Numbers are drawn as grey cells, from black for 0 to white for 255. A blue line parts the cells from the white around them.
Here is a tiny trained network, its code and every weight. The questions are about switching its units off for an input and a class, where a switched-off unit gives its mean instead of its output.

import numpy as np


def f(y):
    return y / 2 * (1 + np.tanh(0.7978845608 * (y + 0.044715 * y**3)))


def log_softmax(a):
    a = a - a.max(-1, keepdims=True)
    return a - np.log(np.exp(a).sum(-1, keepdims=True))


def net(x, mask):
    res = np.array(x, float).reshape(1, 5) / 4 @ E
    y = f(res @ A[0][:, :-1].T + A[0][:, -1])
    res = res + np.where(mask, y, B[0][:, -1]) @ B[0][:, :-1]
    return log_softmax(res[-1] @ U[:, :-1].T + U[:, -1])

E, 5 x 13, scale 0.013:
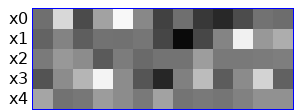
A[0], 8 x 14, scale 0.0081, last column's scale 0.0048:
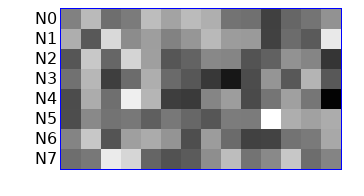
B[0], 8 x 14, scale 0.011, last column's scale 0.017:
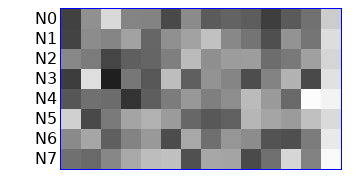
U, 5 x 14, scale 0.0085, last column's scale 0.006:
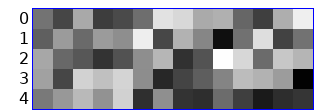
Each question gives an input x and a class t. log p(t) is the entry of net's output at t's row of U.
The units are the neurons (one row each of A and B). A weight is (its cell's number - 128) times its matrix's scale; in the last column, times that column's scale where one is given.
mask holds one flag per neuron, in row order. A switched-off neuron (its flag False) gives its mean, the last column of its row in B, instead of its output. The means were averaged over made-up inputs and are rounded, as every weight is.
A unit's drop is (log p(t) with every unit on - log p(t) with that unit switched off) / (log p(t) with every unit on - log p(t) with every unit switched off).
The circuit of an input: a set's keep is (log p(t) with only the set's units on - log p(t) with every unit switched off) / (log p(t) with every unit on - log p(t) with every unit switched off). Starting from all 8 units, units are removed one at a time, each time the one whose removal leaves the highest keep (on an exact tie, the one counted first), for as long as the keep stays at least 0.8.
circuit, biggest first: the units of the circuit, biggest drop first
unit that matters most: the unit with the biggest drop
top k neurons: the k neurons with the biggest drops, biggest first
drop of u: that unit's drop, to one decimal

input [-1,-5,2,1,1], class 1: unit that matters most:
N4
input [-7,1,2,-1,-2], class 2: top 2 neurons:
[N7; N0]
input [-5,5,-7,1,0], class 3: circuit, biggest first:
[N4; N5]
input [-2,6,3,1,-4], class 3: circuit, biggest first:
[N4; N5]
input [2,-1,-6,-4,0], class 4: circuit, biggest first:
[N7; N4]
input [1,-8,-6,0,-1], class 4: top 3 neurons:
[N4; N0; N2]
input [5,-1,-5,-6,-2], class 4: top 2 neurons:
[N0; N7]
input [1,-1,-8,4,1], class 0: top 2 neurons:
[N3; N4]
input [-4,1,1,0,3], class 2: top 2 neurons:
[N7; N3]
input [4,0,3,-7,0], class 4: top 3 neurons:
[N7; N0; N1]
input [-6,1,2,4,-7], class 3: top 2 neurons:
[N3; N5]
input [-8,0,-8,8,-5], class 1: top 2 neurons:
[N7; N1]
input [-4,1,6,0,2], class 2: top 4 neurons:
[N7; N3; N0; N1]
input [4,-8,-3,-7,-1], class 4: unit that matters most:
N0
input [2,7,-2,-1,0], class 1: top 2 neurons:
[N3; N4]
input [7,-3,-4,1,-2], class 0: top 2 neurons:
[N4; N2]
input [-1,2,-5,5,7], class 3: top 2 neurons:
[N3; N7]
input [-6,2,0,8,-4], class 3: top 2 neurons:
[N5; N3]
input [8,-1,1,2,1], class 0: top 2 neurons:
[N4; N2]
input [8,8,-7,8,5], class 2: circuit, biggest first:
[N4]
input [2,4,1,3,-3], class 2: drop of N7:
0.0
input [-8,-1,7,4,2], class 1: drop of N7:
0.1
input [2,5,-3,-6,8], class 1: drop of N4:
0.2
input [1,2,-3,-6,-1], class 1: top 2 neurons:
[N4; N3]
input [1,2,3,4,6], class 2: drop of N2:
0.1
